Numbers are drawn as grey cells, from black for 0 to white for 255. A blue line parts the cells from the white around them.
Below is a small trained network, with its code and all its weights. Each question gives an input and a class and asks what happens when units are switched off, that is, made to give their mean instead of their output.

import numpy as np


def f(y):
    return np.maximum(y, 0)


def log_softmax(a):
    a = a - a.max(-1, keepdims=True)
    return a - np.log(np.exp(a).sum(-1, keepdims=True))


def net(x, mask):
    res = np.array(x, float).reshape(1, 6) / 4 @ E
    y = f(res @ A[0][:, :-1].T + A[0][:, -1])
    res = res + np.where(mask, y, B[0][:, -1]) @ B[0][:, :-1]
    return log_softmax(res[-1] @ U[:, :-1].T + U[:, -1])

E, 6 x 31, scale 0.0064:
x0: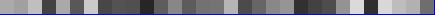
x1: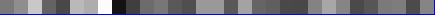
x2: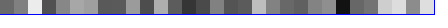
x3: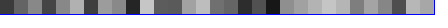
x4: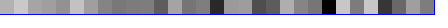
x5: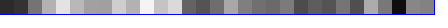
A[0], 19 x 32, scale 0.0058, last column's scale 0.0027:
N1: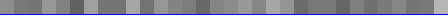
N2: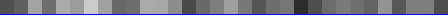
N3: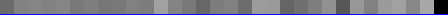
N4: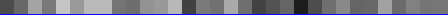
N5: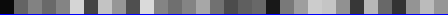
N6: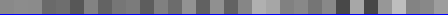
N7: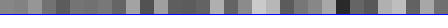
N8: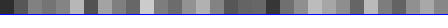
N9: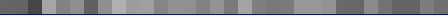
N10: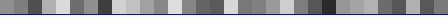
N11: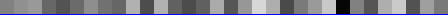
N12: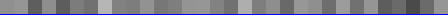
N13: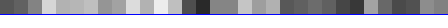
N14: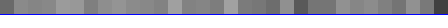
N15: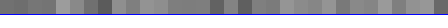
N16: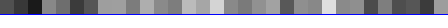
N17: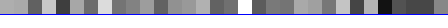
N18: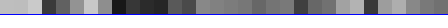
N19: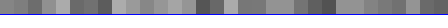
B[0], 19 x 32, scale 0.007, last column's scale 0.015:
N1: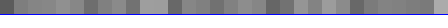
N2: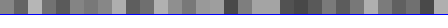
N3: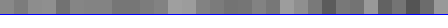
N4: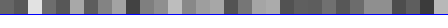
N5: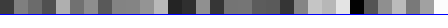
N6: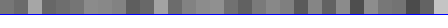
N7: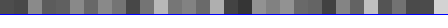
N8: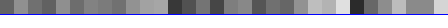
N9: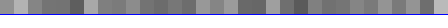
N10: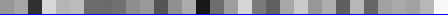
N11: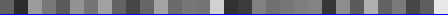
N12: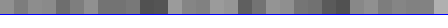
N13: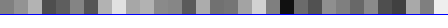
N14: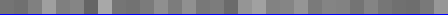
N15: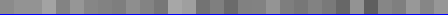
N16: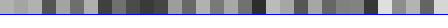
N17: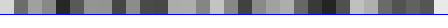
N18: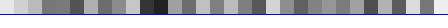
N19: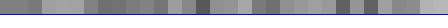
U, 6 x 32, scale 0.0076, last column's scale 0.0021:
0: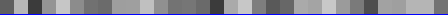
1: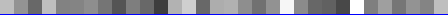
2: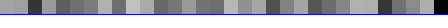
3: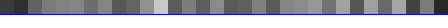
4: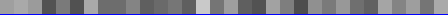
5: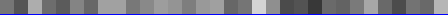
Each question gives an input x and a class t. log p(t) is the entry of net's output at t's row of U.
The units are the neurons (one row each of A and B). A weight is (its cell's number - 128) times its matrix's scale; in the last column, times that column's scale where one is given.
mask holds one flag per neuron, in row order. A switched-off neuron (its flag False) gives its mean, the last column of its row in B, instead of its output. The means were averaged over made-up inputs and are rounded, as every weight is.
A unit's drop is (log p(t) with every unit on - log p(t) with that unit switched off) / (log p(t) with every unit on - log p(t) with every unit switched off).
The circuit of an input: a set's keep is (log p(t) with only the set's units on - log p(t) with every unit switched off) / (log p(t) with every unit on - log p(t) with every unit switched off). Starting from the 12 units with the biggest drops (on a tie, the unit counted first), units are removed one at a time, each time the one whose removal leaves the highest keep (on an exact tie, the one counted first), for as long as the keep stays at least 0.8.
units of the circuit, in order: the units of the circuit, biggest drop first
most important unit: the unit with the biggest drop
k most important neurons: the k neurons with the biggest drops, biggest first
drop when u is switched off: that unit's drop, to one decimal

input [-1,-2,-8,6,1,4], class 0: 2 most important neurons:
(N5 N10)
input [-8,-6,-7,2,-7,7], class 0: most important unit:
N10
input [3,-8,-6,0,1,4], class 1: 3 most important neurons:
(N5 N8 N13)
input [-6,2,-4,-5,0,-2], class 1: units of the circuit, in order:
(N5 N17)
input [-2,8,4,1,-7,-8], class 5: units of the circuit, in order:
(N11 N18 N7)
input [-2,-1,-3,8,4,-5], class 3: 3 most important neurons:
(N18 N16 N5)
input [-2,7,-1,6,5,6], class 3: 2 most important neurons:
(N5 N8)
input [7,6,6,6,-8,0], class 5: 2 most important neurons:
(N11 N7)
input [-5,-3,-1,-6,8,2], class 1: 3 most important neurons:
(N17 N5 N10)
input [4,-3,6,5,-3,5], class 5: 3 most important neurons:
(N4 N2 N10)
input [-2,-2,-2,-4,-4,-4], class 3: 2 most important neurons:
(N18 N13)
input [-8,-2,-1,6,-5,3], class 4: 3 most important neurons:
(N16 N10 N9)
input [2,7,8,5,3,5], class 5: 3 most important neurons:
(N4 N2 N16)
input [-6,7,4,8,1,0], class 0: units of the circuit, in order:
(N5)
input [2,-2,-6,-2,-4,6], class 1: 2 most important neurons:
(N5 N8)
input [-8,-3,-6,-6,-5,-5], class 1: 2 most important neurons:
(N5 N17)
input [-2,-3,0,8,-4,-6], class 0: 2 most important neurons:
(N17 N18)
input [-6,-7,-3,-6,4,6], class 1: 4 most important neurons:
(N10 N17 N5 N19)
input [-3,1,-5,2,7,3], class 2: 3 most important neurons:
(N17 N5 N16)
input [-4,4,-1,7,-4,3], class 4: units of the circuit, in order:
(N16)
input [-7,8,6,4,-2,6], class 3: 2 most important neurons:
(N5 N8)
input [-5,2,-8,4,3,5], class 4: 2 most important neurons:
(N17 N5)
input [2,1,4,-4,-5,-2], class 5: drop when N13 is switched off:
-0.1
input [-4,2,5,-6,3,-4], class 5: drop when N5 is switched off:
0.1
